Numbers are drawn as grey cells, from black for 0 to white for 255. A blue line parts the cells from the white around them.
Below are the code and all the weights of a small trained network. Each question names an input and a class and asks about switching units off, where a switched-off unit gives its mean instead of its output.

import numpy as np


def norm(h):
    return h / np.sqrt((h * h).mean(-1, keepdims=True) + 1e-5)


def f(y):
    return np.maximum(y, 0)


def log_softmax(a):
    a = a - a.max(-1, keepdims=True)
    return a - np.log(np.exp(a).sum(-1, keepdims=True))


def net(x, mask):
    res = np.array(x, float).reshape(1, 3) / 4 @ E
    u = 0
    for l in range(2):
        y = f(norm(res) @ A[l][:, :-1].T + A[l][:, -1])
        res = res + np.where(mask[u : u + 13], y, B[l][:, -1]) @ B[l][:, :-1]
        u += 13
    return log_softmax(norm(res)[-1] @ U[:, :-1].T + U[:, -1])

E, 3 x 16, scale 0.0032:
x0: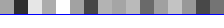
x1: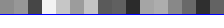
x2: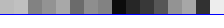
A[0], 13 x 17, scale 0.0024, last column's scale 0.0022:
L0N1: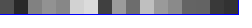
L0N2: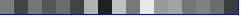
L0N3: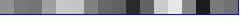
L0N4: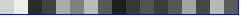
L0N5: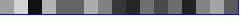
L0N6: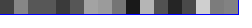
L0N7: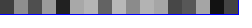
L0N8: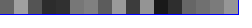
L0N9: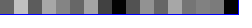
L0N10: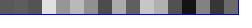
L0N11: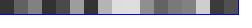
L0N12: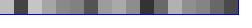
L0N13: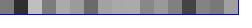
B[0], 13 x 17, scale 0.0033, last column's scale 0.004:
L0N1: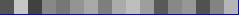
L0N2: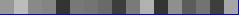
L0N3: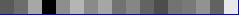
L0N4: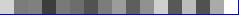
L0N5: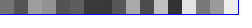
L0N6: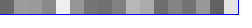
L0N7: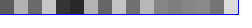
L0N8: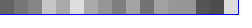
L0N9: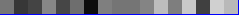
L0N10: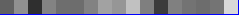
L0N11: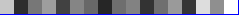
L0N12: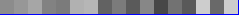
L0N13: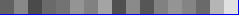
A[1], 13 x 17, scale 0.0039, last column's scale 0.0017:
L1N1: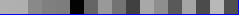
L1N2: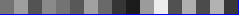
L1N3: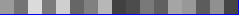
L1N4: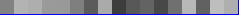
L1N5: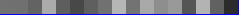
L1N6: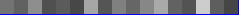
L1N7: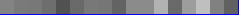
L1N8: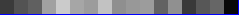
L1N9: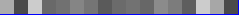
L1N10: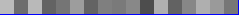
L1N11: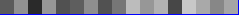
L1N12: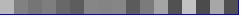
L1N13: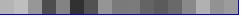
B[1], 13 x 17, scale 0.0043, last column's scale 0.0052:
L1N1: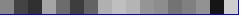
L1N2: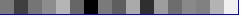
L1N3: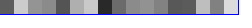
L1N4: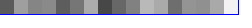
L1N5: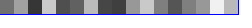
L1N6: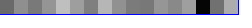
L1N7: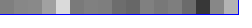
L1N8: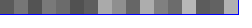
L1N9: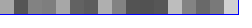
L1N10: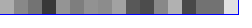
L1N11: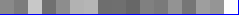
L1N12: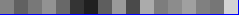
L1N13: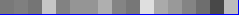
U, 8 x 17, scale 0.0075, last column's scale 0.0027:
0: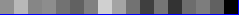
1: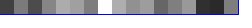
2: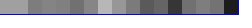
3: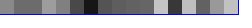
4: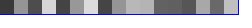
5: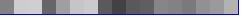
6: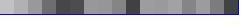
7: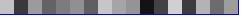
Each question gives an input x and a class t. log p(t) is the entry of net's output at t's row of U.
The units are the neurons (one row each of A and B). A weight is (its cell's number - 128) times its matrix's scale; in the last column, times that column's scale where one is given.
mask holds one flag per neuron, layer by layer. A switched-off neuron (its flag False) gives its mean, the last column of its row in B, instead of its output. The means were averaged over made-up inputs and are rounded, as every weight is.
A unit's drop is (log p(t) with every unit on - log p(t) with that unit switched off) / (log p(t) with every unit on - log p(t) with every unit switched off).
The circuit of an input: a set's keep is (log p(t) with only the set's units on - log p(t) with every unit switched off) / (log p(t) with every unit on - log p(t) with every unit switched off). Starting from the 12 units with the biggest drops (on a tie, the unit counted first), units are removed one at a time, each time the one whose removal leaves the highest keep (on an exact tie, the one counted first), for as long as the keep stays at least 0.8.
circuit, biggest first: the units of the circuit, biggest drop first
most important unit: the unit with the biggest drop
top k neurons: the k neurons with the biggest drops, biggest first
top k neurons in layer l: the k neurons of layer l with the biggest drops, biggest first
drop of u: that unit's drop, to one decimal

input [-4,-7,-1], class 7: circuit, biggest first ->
[L0N11, L1N9, L1N4]
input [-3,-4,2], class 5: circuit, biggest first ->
[L0N8, L1N1, L1N11]
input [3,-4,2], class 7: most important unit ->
L1N9
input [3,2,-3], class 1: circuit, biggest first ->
[L1N8, L0N5]
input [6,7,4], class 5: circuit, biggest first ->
[L0N3, L1N3]
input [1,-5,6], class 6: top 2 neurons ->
[L0N5, L0N9]
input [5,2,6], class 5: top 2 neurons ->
[L0N3, L1N3]
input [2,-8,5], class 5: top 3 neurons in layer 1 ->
[L1N4, L1N3, L1N2]
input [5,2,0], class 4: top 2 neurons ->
[L1N3, L0N11]
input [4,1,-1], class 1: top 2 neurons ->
[L1N8, L0N11]
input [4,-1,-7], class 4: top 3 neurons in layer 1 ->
[L1N5, L1N2, L1N10]
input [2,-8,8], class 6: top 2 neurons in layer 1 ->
[L1N2, L1N13]
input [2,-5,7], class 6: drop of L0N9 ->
0.2
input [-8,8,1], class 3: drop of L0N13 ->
0.0
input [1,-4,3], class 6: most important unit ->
L0N11
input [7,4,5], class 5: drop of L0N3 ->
0.1
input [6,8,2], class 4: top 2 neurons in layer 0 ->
[L0N4, L0N8]
